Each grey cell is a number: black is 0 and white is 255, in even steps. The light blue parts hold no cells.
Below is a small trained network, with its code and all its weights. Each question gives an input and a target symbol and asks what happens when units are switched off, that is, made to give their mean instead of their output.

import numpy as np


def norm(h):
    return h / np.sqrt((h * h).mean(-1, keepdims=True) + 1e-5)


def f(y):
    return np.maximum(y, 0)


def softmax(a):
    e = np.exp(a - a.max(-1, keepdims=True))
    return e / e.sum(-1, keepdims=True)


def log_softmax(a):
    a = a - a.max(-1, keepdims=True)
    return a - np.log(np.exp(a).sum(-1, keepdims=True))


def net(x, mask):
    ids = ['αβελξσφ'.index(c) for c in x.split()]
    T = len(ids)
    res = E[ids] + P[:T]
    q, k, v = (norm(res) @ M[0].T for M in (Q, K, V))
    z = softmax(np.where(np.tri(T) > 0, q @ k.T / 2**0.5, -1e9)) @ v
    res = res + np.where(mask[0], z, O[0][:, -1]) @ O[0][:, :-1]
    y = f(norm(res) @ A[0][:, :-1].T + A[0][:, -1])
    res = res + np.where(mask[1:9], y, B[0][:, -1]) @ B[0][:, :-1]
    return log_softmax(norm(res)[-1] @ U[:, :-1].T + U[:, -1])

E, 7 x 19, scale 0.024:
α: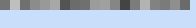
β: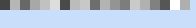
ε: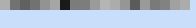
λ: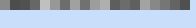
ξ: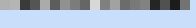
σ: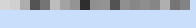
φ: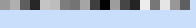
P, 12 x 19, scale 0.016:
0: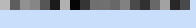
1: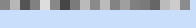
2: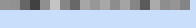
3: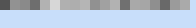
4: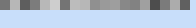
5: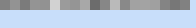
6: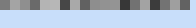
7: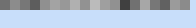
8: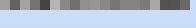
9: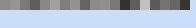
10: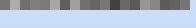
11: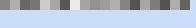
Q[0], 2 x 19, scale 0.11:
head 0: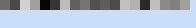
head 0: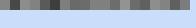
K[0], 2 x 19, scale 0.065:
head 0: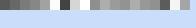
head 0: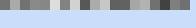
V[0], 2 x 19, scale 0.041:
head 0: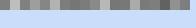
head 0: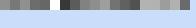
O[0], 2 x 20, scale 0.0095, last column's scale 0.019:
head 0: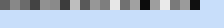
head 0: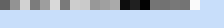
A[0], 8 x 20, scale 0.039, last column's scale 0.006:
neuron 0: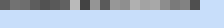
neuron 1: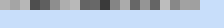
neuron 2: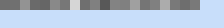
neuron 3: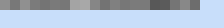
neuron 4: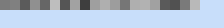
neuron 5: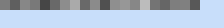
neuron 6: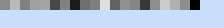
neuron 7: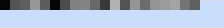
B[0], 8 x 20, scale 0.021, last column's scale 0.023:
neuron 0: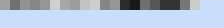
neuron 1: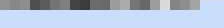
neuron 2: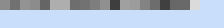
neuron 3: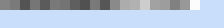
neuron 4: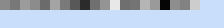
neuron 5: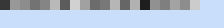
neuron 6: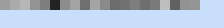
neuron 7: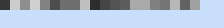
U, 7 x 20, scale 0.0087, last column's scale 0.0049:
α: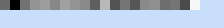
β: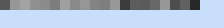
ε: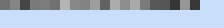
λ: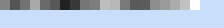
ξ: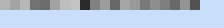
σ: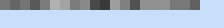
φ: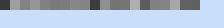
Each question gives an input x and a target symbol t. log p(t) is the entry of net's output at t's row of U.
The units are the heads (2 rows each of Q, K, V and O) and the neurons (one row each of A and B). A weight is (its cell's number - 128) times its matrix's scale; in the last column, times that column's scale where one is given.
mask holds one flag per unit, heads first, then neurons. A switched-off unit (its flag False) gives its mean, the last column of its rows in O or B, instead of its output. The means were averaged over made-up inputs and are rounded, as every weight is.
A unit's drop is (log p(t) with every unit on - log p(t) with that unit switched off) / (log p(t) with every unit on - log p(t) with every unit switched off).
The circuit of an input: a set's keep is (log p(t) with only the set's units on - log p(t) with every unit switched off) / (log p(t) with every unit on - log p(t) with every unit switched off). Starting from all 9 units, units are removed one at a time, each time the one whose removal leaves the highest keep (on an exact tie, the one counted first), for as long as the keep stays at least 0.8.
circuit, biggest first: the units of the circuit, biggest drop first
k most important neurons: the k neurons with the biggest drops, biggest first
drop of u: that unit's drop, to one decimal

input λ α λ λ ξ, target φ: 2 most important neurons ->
[neuron 5; neuron 0]
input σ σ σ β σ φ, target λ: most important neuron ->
[neuron 1]
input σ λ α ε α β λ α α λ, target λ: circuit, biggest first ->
[neuron 4; head 0]
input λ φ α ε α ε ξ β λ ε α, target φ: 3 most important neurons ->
[neuron 5; neuron 0; neuron 2]
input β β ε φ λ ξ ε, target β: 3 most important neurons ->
[neuron 0; neuron 7; neuron 6]
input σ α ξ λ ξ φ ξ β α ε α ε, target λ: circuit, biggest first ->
[neuron 2; neuron 0]
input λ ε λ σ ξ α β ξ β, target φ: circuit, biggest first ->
[head 0; neuron 5; neuron 0]
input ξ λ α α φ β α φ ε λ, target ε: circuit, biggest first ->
[head 0; neuron 0]
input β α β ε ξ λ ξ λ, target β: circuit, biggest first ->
[head 0; neuron 0]
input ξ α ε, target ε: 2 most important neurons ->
[neuron 0; neuron 5]
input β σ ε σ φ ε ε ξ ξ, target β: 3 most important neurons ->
[neuron 0; neuron 5; neuron 3]
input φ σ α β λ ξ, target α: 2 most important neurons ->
[neuron 5; neuron 1]
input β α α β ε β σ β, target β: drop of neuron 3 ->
0.0
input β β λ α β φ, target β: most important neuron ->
[neuron 4]
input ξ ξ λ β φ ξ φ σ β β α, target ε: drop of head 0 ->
1.1
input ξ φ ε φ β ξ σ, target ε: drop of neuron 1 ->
-0.1
